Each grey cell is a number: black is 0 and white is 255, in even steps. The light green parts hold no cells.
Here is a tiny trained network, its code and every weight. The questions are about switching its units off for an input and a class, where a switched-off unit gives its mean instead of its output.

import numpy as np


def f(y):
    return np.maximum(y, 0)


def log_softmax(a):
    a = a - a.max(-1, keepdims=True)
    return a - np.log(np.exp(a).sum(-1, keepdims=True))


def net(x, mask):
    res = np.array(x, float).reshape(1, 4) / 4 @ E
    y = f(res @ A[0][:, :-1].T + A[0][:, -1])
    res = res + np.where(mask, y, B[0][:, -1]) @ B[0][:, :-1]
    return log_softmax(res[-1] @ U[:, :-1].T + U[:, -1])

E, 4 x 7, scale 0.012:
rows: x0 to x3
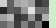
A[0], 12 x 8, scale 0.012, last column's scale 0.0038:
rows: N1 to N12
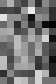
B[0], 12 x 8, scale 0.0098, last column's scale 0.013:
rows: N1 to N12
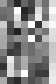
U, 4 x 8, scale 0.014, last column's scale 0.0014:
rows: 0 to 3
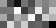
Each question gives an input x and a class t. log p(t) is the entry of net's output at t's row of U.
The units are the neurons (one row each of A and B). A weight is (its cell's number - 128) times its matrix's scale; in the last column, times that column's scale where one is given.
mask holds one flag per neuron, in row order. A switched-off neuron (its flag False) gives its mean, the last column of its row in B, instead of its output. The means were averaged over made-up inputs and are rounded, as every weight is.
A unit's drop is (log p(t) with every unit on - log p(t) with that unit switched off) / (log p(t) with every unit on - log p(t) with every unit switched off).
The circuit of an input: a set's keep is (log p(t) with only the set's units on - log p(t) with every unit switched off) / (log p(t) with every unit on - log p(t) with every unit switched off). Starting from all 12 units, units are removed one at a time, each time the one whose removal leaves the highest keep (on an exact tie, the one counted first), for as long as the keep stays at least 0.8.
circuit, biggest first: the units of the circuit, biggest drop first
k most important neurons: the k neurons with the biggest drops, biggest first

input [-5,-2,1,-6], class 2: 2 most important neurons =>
[N6, N10]
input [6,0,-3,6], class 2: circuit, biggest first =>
[N4]
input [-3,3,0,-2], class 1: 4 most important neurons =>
[N4, N10, N9, N12]
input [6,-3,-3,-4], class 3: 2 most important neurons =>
[N4, N10]
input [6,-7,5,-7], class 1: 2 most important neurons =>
[N3, N4]
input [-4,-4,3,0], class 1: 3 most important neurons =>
[N3, N10, N12]
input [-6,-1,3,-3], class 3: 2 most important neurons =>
[N11, N4]
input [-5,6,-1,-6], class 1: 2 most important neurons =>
[N2, N4]
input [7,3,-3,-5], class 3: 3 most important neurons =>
[N10, N4, N9]
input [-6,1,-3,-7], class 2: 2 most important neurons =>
[N6, N10]
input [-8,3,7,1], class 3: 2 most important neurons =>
[N11, N12]
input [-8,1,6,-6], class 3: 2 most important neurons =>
[N11, N4]
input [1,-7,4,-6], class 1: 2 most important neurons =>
[N3, N4]
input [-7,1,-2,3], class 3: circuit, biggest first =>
[N11]
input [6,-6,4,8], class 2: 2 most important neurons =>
[N4, N2]
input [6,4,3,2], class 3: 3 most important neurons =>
[N10, N3, N9]
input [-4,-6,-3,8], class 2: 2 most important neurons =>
[N4, N2]
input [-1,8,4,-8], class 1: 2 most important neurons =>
[N2, N4]
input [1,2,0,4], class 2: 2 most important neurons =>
[N4, N3]
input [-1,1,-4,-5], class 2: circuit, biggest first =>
[N6]
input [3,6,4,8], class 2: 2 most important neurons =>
[N4, N3]
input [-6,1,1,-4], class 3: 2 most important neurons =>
[N11, N4]
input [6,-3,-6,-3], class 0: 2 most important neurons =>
[N12, N11]
